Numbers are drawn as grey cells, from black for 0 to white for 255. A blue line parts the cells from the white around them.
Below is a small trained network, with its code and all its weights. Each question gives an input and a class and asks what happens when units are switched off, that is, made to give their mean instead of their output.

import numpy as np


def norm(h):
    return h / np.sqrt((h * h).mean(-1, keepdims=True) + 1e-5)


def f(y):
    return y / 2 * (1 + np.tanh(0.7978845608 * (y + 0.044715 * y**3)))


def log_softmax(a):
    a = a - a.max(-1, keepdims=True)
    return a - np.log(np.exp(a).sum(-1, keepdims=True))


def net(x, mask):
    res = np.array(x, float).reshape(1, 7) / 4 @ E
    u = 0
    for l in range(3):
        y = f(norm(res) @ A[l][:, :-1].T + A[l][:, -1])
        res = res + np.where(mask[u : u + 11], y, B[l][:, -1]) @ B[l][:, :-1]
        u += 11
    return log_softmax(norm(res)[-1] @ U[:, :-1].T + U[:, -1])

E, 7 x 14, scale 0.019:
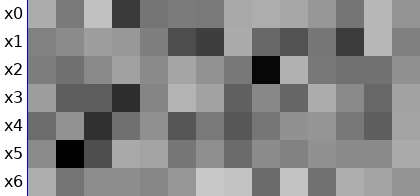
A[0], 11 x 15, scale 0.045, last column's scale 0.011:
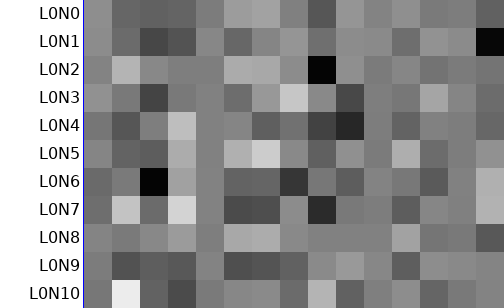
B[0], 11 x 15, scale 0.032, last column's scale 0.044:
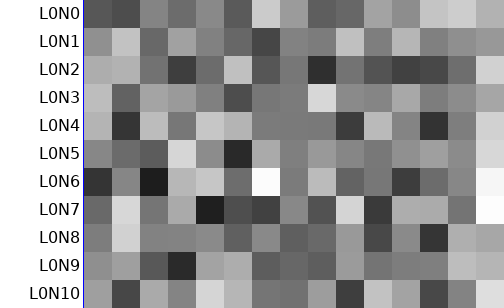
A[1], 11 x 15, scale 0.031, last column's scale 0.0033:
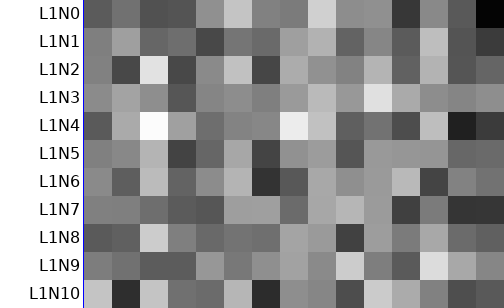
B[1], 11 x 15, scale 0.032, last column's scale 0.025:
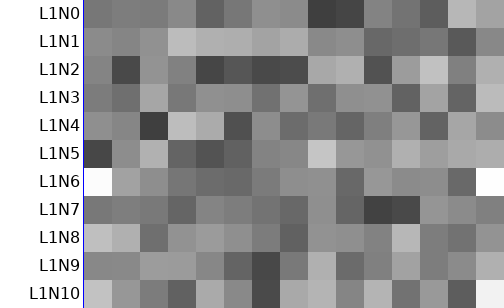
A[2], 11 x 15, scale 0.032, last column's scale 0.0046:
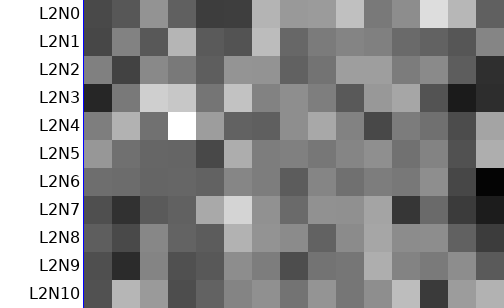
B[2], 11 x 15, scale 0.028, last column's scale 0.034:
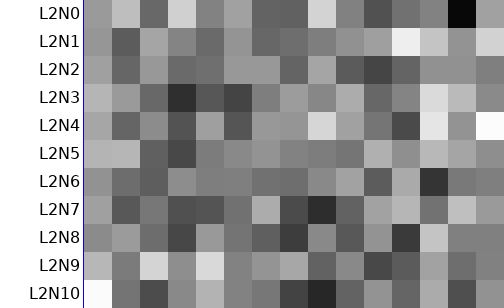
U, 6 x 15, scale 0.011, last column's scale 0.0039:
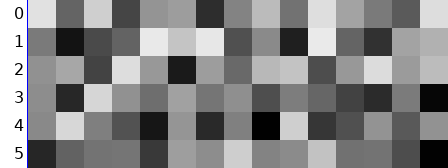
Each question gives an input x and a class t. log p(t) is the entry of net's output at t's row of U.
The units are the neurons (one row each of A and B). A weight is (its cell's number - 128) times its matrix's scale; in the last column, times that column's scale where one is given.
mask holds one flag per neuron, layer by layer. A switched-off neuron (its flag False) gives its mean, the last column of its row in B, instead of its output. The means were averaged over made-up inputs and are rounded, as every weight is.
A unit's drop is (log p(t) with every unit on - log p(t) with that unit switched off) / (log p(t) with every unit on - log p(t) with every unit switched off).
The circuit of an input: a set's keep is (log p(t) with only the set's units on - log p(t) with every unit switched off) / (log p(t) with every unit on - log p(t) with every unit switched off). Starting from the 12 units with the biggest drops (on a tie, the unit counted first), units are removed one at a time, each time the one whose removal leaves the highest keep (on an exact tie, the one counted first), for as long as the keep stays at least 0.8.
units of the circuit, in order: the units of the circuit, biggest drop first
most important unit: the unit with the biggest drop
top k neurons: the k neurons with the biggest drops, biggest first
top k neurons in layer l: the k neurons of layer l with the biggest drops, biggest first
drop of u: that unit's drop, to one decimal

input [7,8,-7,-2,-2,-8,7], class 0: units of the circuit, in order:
[L0N6]
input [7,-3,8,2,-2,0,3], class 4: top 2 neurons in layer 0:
[L0N2 L0N6]
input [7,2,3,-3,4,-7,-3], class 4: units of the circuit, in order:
[L0N7 L0N6]
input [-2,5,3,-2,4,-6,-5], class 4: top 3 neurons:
[L0N7 L0N5 L0N2]
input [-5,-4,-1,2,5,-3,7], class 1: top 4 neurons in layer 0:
[L0N7 L0N10 L0N2 L0N0]
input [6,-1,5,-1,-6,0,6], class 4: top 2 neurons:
[L0N2 L0N6]
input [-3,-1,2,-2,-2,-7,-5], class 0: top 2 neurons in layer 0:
[L0N10 L0N6]
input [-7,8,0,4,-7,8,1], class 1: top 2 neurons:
[L0N4 L0N6]
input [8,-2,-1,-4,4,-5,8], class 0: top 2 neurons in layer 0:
[L0N6 L0N7]
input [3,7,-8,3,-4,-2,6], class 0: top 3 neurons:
[L0N6 L0N7 L0N5]
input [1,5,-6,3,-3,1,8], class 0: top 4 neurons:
[L0N6 L0N7 L0N5 L0N3]
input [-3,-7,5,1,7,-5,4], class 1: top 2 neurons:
[L0N7 L0N2]
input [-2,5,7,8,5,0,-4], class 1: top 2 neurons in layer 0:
[L0N6 L0N4]
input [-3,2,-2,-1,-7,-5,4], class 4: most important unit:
L0N6
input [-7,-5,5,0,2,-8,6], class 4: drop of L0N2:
1.1
